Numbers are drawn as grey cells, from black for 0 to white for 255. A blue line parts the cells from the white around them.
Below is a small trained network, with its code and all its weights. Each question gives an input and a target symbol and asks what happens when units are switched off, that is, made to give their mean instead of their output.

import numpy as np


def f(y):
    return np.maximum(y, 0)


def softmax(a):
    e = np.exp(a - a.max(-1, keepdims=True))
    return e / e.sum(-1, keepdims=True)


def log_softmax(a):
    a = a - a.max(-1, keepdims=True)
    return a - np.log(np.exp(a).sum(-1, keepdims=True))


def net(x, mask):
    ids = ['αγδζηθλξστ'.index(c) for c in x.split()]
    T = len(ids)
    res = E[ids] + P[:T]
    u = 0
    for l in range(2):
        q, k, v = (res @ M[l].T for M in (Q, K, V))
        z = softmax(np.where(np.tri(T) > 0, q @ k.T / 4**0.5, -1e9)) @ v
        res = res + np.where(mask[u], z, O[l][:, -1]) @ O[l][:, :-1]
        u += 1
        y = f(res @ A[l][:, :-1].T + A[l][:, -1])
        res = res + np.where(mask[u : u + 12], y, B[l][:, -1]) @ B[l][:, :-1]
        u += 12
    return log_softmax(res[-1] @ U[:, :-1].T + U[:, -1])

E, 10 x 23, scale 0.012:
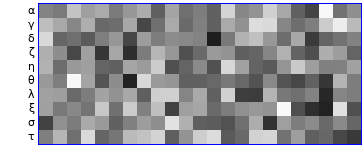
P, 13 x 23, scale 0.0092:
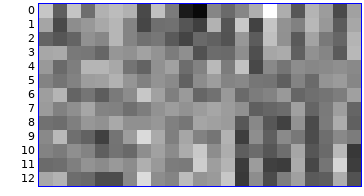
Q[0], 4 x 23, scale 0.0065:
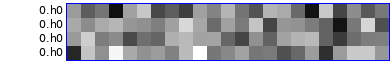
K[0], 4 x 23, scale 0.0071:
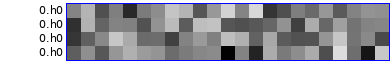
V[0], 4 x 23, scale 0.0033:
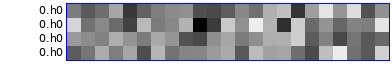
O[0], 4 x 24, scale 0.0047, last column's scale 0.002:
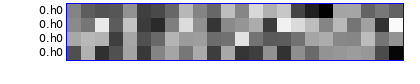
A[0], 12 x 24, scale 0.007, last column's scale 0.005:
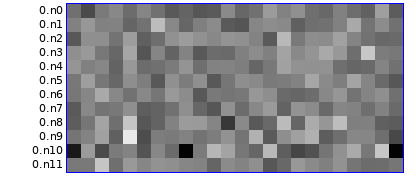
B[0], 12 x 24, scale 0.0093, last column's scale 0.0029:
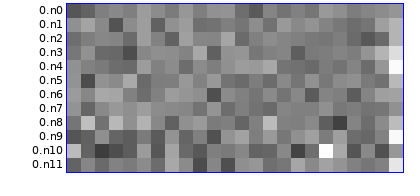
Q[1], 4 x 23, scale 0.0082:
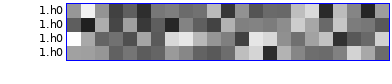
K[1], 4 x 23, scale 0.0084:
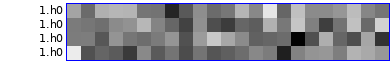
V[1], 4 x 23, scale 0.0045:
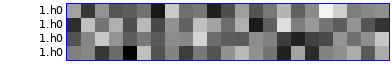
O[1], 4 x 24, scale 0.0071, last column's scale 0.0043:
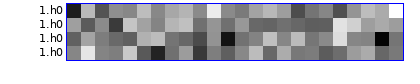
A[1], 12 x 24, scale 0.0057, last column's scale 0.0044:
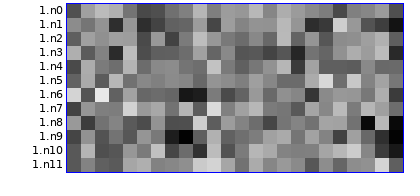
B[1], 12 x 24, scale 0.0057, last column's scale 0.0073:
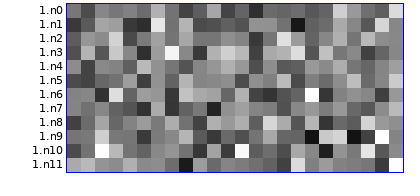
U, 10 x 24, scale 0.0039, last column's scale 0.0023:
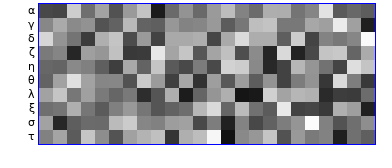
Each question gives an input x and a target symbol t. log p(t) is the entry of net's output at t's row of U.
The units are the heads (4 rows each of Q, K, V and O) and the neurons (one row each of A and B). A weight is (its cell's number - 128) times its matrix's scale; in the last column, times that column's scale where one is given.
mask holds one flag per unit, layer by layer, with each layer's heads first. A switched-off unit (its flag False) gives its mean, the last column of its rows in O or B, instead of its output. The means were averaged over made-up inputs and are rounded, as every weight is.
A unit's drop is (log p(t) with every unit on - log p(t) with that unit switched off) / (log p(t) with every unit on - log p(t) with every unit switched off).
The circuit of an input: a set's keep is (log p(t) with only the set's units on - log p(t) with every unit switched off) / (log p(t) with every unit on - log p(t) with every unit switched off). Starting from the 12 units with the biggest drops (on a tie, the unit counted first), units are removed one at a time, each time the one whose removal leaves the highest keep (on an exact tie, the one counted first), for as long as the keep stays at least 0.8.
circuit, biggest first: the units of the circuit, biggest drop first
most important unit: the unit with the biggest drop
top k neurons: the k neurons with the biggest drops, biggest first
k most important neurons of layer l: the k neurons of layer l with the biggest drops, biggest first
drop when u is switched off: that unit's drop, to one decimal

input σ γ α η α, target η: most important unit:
0.h0
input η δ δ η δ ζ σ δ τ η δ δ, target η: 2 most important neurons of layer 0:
[0.n9; 0.n2]
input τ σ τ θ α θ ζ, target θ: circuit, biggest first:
[1.h0; 0.h0; 1.n10; 1.n9]
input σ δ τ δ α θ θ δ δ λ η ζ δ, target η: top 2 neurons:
[1.n1; 1.n11]
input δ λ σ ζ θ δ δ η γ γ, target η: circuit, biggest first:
[1.h0; 1.n9; 0.h0]
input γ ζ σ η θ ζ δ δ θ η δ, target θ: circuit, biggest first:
[0.h0; 1.h0; 1.n10]
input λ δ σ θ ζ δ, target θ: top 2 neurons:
[0.n8; 1.n10]
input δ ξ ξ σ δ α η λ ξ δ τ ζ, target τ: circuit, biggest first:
[0.h0; 1.h0; 1.n3]
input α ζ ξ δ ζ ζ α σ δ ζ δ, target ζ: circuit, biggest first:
[0.h0; 1.h0; 1.n6; 0.n8]
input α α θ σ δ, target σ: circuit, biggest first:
[1.h0; 0.n8]
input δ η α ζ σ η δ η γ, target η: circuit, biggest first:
[0.h0; 1.h0; 1.n9]
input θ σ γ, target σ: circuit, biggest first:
[0.h0; 1.h0; 0.n10]
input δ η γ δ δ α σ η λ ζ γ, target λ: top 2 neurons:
[0.n8; 1.n6]
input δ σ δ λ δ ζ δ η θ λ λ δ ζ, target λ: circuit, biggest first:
[1.h0; 0.h0]
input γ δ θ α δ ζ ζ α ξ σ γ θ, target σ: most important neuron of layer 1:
[1.n6]
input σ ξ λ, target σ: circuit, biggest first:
[1.h0; 0.n8]
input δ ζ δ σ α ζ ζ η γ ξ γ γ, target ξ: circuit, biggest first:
[1.h0; 0.h0; 1.n8]
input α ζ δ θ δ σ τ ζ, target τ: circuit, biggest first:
[0.h0; 1.h0; 1.n3; 0.n8]
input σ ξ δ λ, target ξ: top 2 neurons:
[1.n8; 0.n1]
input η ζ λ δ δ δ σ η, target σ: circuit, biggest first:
[1.h0]
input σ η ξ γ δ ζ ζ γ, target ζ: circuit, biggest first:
[0.h0; 1.h0; 1.n6; 1.n11]
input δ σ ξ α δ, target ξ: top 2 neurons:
[1.n8; 0.n8]
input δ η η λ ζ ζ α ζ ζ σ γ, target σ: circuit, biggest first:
[0.h0; 1.h0]
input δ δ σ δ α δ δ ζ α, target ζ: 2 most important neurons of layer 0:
[0.n1; 0.n10]
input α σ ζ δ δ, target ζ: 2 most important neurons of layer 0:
[0.n8; 0.n0]
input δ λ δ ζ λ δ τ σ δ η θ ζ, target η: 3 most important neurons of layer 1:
[1.n9; 1.n11; 1.n5]
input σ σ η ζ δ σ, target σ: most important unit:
1.n4
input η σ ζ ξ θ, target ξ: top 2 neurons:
[1.n8; 0.n8]
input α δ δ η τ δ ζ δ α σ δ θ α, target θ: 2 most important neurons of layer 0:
[0.n8; 0.n10]
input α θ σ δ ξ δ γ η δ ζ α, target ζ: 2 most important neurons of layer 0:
[0.n10; 0.n9]
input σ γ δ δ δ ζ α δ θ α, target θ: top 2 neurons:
[1.n10; 1.n9]
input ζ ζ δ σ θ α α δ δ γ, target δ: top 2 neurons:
[0.n10; 0.n1]
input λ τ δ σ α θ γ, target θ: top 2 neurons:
[1.n10; 0.n8]
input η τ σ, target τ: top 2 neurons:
[1.n3; 0.n2]
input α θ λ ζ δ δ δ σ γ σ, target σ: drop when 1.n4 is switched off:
0.3
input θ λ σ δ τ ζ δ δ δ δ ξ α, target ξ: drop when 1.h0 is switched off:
1.3
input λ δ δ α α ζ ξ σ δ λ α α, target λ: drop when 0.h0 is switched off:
1.1
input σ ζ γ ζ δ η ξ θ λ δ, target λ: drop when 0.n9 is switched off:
0.0
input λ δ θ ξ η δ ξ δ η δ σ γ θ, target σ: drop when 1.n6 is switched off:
0.1
